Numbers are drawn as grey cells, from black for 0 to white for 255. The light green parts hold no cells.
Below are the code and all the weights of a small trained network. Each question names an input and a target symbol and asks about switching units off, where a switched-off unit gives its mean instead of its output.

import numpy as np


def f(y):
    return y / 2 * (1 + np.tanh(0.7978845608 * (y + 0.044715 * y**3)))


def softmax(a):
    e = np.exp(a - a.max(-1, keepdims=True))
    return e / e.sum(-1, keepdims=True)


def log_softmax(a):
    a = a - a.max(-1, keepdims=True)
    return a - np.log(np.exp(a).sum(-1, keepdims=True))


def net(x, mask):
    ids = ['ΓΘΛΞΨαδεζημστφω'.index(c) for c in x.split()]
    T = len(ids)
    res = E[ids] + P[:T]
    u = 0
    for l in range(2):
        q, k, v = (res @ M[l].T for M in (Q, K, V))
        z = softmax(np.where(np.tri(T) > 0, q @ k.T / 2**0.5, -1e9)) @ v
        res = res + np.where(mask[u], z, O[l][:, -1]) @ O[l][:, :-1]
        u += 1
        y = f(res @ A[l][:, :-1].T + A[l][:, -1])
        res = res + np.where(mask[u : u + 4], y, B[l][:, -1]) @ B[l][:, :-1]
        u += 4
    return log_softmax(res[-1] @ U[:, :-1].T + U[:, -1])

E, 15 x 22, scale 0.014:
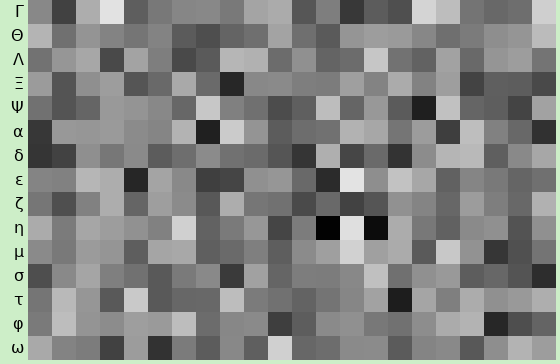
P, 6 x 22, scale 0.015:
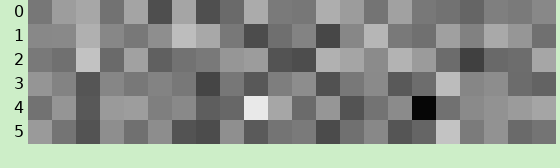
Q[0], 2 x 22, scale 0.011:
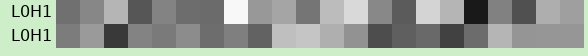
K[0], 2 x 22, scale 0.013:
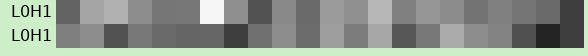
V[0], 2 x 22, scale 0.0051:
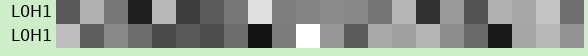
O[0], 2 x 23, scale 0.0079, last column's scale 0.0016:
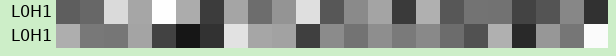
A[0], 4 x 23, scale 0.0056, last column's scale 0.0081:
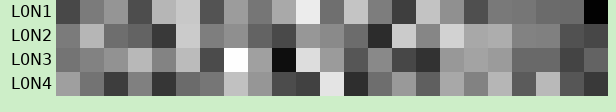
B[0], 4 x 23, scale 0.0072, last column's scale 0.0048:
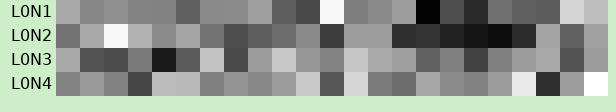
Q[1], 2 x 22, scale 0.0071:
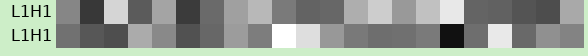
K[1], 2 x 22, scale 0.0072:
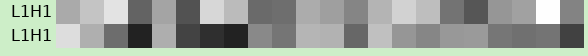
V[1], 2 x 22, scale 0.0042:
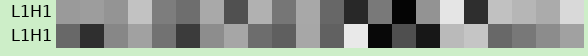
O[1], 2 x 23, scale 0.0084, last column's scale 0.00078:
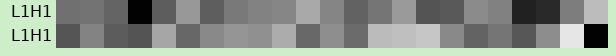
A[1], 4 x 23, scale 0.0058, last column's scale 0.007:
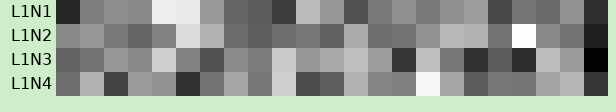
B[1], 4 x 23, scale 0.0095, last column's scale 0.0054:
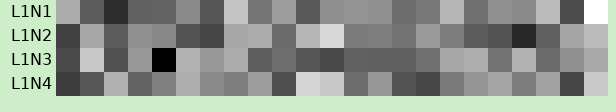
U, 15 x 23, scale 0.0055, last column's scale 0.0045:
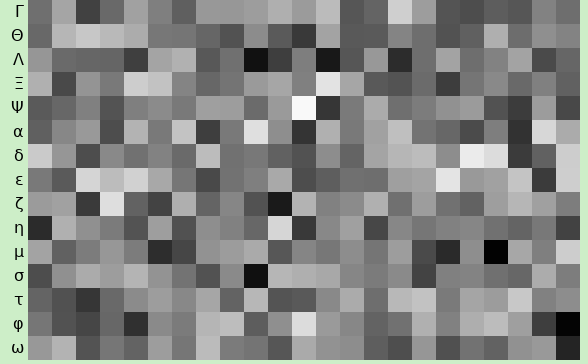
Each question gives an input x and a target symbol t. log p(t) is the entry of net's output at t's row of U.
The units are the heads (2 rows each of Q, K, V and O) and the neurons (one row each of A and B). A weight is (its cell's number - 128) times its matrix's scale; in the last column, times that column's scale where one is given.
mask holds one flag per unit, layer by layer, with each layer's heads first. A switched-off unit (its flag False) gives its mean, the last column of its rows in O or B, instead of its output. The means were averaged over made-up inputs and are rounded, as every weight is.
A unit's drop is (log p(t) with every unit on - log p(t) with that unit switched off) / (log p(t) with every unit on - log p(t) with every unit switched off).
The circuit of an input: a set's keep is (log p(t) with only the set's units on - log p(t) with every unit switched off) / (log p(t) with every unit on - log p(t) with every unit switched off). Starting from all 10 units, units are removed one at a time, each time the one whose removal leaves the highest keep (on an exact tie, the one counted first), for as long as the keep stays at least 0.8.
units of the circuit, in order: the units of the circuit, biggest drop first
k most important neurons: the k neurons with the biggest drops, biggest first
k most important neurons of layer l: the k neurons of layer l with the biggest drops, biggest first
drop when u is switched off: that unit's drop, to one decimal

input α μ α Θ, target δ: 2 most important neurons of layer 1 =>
[L1N4; L1N2]
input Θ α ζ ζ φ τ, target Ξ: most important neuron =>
[L0N3]
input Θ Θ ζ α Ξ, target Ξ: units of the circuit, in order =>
[L0H1; L0N1; L1N1]
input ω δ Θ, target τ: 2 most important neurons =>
[L1N1; L1N3]
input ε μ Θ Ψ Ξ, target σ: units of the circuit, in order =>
[L0H1; L1H1; L1N2; L1N4]
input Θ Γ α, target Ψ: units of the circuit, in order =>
[L1H1; L1N4; L0H1]
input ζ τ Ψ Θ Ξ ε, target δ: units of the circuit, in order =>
[L0H1; L0N4]
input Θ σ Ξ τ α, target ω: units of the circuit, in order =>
[L0H1; L0N1; L1N3; L1N1]
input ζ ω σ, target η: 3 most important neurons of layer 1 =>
[L1N3; L1N4; L1N1]
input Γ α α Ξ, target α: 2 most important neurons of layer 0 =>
[L0N4; L0N2]
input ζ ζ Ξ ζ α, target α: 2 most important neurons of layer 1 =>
[L1N1; L1N4]
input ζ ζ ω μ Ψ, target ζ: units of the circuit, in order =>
[L0H1; L1H1]
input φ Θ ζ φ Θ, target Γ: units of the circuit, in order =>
[L0H1; L1N2; L1N1]
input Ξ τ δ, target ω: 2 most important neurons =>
[L0N1; L1N3]
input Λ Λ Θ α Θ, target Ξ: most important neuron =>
[L0N1]
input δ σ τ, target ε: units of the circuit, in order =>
[L1H1; L1N4; L0N1]
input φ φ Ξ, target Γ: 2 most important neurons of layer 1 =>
[L1N2; L1N1]
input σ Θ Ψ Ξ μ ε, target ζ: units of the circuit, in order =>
[L1H1; L0H1]
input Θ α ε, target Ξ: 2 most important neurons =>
[L0N1; L1N1]
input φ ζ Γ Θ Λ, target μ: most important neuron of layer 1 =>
[L1N3]
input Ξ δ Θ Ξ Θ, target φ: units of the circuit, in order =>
[L0H1; L1N4; L1H1]
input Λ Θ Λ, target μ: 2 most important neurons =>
[L0N4; L1N3]
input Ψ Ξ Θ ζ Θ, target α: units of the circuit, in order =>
[L0H1; L1H1; L1N4]
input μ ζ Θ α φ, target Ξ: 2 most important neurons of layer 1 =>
[L1N1; L1N3]
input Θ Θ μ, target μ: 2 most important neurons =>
[L0N4; L1N3]
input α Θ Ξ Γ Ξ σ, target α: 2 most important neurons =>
[L0N4; L0N2]
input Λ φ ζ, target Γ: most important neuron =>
[L1N2]
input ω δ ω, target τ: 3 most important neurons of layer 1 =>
[L1N1; L1N3; L1N2]
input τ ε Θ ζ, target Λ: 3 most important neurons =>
[L0N4; L0N2; L1N2]
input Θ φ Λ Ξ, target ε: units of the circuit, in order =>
[L0H1; L1H1]
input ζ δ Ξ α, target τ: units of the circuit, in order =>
[L0H1; L1N1; L1H1]
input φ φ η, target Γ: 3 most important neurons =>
[L1N2; L1N1; L0N1]
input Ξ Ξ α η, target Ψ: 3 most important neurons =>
[L1N2; L0N4; L1N1]
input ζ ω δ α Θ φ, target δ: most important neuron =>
[L0N4]
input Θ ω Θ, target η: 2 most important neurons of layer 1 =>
[L1N3; L1N4]
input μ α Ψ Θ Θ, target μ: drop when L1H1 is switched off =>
0.2
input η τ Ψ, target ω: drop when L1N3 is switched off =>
0.9
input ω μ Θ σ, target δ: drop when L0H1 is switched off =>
1.4
